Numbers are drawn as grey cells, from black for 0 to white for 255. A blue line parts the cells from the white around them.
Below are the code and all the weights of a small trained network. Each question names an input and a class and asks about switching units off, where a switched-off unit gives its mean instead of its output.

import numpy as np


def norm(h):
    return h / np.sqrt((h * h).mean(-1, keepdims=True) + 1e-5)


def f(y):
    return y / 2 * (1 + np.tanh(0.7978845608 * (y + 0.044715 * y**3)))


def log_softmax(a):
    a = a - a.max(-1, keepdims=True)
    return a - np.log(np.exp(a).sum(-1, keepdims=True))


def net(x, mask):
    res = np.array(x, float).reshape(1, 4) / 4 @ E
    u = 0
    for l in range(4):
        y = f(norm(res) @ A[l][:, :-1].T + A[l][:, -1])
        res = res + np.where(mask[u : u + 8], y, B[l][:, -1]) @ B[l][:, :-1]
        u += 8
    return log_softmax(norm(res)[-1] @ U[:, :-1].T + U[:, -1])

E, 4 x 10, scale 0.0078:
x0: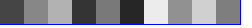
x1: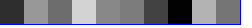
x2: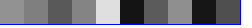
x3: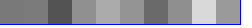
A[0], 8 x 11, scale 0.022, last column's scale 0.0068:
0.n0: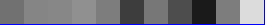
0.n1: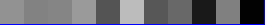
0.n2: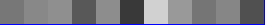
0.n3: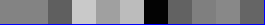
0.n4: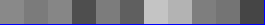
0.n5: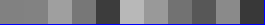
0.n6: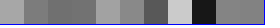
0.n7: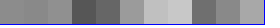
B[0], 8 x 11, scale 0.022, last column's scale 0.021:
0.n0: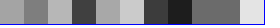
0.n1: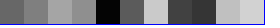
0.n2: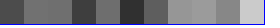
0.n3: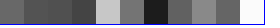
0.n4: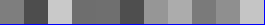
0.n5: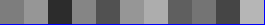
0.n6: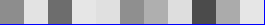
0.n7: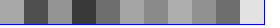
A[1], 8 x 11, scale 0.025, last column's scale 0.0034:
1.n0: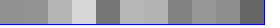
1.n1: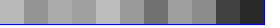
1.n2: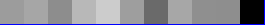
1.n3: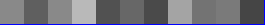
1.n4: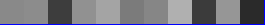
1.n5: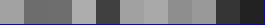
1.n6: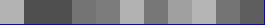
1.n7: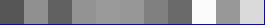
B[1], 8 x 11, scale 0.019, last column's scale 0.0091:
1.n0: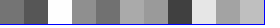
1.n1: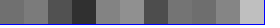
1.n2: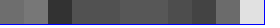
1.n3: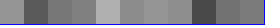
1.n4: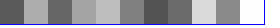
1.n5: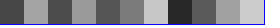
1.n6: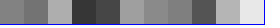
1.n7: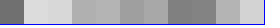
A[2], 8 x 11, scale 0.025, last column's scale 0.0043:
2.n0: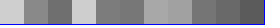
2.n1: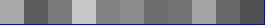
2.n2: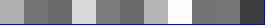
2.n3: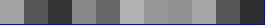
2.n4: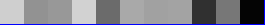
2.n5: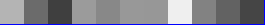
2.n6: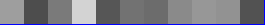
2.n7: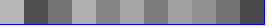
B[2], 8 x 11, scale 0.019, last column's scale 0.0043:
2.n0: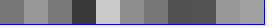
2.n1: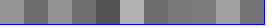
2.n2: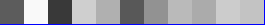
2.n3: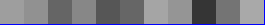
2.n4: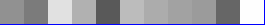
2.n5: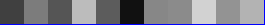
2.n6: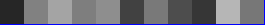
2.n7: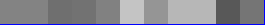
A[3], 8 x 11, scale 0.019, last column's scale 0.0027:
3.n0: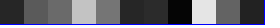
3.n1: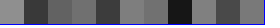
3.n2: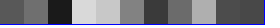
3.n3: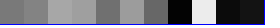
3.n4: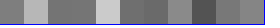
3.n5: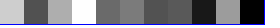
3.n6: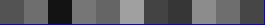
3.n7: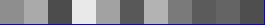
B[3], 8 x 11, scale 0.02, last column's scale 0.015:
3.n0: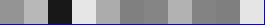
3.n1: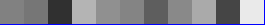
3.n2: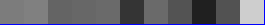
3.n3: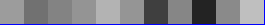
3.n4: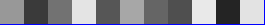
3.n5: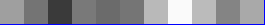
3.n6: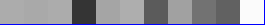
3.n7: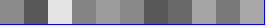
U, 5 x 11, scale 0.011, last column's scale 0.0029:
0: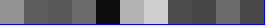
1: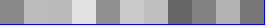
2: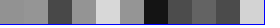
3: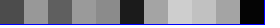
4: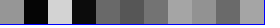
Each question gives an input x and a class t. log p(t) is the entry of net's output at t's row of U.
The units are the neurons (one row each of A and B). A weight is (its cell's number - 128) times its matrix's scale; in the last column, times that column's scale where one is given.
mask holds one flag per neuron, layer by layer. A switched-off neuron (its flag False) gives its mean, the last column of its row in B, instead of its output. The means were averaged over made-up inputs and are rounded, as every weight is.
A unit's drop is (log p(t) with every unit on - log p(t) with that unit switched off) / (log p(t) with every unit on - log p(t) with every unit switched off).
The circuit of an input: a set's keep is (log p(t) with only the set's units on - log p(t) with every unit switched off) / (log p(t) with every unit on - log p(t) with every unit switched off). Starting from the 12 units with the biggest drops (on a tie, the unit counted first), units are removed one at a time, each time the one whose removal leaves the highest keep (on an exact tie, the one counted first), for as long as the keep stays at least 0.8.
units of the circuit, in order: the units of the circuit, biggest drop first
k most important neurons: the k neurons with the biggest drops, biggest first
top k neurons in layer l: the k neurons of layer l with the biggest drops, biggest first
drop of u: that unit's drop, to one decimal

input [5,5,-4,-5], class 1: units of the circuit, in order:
[0.n3]
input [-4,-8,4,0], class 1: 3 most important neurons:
[0.n3; 0.n6; 1.n0]
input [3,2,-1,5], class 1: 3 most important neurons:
[0.n6; 0.n0; 0.n7]
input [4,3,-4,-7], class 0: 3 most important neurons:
[0.n6; 0.n3; 0.n5]
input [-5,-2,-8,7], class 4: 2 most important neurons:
[0.n6; 1.n6]
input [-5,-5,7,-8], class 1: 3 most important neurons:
[0.n1; 0.n3; 0.n6]
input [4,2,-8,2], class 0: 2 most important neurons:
[0.n6; 1.n6]
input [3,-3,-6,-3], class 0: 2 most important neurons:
[0.n5; 0.n3]
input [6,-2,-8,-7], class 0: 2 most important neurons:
[0.n5; 0.n3]
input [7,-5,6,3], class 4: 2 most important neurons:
[0.n2; 3.n0]
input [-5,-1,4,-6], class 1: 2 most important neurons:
[0.n1; 0.n6]
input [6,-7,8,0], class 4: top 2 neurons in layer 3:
[3.n0; 3.n1]
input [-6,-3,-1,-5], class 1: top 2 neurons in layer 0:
[0.n1; 0.n6]
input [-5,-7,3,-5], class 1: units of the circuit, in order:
[0.n6]
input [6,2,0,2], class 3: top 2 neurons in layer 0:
[0.n7; 0.n2]
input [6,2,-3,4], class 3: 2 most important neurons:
[0.n0; 0.n7]
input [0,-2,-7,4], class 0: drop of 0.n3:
0.1
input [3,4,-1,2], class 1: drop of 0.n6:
0.6
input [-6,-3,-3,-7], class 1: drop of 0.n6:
0.5
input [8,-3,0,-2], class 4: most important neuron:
[0.n6]
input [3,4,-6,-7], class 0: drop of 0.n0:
0.2
